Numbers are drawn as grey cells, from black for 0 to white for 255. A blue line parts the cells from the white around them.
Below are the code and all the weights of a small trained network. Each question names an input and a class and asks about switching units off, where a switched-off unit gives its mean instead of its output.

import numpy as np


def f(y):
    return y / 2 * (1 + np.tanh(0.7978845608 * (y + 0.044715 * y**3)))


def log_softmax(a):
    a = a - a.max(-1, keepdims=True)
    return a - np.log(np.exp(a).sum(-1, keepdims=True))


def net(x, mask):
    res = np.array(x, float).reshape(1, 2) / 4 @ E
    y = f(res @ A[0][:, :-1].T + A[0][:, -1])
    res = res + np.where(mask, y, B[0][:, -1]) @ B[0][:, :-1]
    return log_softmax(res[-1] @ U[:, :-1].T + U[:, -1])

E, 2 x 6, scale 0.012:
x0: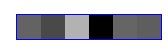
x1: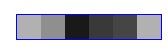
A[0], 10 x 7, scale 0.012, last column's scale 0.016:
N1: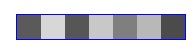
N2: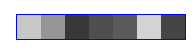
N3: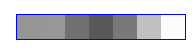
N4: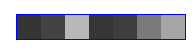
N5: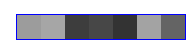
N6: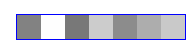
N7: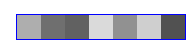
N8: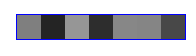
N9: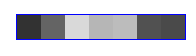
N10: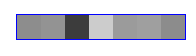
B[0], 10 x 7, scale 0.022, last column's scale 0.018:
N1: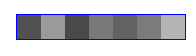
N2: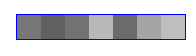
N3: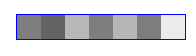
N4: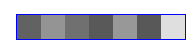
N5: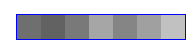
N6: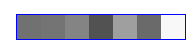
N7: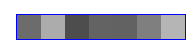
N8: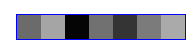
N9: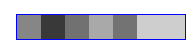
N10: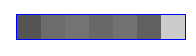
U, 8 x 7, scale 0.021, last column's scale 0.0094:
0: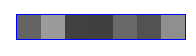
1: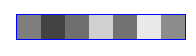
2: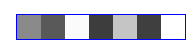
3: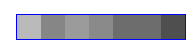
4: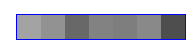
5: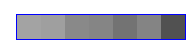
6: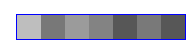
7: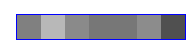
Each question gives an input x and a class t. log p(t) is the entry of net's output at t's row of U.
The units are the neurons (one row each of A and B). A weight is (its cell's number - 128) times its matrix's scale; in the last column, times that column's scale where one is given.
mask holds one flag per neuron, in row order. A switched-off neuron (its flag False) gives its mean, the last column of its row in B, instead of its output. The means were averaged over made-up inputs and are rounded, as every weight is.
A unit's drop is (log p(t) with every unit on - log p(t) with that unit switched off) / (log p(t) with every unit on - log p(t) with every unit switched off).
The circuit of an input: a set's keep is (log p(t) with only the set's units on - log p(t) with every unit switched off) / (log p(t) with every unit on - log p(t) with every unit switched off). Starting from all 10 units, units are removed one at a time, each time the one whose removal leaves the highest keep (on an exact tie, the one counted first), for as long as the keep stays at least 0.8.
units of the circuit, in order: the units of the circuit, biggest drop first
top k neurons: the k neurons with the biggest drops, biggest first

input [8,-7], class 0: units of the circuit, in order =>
(N8)
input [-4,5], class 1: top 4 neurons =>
(N2, N4, N5, N8)
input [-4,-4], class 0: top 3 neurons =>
(N3, N2, N6)
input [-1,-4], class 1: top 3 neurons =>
(N9, N4, N3)
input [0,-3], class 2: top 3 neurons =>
(N2, N8, N5)
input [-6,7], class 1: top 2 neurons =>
(N2, N5)
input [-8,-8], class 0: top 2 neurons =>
(N6, N7)
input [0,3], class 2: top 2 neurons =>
(N9, N8)
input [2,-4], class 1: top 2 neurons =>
(N6, N9)
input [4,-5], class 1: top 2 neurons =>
(N9, N6)
